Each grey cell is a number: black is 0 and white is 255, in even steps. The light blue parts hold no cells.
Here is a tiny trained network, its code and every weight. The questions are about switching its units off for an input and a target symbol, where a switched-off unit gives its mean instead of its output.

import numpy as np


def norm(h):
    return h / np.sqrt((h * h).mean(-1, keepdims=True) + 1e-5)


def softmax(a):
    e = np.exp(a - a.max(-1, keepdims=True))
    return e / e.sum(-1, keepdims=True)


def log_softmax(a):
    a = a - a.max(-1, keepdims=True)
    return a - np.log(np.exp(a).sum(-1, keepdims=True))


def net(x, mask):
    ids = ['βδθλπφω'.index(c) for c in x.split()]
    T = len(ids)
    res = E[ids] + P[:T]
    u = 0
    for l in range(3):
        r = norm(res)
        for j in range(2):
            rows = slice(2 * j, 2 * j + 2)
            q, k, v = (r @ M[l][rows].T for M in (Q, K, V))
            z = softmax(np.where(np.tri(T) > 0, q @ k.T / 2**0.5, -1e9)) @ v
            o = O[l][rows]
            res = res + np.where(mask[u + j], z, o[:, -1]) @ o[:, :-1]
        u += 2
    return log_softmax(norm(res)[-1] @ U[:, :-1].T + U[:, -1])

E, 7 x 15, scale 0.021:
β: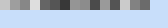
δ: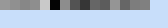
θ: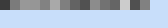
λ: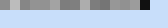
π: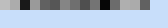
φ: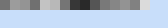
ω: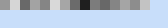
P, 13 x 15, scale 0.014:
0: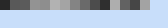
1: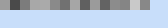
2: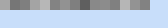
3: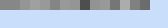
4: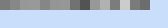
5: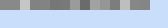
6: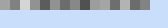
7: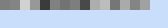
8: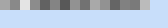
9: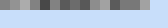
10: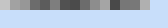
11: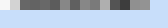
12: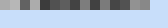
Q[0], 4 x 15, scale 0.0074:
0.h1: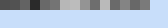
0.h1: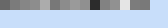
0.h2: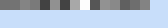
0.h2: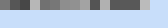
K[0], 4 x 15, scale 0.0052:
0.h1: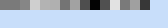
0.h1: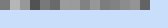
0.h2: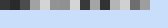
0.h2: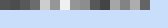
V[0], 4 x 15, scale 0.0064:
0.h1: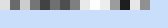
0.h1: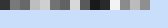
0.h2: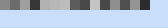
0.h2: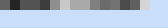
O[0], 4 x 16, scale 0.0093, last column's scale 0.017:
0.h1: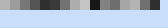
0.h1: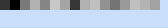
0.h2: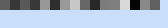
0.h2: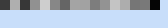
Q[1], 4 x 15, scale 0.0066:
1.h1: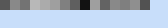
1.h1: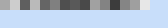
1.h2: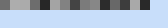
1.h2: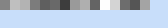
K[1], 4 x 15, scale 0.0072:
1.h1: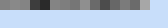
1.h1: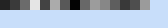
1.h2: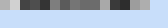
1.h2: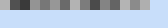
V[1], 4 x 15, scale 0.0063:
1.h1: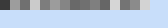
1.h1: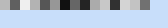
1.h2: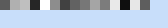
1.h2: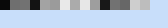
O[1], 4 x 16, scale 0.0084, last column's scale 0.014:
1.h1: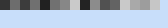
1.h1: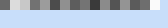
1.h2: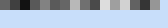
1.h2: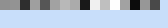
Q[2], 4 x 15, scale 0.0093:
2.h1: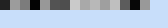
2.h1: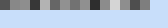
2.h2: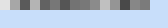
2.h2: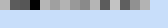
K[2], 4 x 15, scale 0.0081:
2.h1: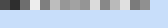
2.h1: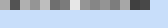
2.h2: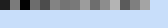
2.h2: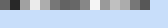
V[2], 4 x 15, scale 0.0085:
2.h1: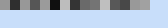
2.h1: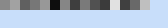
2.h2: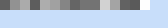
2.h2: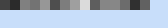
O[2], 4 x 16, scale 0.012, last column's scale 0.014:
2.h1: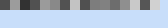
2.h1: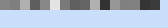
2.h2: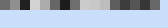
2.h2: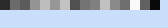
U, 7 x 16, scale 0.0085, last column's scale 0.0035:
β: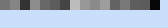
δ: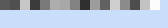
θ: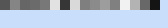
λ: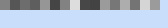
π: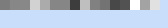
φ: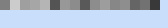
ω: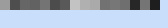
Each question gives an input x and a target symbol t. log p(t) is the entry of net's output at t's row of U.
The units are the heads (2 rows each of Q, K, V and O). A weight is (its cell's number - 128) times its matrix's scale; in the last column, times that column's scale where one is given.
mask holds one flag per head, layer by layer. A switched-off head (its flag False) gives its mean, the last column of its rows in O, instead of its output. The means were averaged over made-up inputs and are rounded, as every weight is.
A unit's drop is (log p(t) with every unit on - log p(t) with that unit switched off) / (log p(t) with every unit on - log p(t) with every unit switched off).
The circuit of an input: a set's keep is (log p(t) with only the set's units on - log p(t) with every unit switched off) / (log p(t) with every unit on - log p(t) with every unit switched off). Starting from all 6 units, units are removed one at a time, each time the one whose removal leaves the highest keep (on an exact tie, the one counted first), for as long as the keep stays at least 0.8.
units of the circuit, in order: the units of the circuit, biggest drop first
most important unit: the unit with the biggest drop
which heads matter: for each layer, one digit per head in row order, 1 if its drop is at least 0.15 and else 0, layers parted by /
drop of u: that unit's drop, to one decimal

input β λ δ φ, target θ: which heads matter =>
00 / 00 / 11
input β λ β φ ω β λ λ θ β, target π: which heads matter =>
10 / 01 / 00
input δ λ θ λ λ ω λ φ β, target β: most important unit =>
0.h2
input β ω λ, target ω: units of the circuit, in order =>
2.h2; 1.h2; 0.h1
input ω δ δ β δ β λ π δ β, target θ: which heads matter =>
11 / 00 / 10
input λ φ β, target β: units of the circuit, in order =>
1.h2; 2.h2
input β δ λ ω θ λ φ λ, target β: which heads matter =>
01 / 00 / 01
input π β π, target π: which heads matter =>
01 / 00 / 00
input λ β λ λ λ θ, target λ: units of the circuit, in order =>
2.h1; 1.h2
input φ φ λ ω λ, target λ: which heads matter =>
10 / 00 / 10
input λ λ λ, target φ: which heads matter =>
11 / 11 / 01
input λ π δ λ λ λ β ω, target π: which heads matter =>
01 / 01 / 00
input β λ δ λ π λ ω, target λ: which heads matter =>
11 / 01 / 10
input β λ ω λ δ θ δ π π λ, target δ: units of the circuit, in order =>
2.h2
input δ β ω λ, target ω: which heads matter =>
01 / 01 / 01
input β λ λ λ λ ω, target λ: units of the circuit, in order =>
0.h2; 1.h2
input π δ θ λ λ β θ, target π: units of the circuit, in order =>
0.h2; 1.h2
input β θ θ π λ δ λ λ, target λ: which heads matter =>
10 / 01 / 10
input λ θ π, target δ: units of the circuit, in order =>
2.h1; 1.h2; 0.h2
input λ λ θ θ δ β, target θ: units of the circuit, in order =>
2.h1
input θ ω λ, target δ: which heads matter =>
11 / 11 / 00
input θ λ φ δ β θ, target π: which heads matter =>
01 / 00 / 00
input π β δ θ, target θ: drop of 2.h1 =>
0.6
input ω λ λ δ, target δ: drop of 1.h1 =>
-0.1
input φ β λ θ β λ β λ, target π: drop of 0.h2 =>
-0.1
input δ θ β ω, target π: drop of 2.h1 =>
0.1
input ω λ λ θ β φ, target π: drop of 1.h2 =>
-0.1
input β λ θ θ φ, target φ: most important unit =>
2.h2
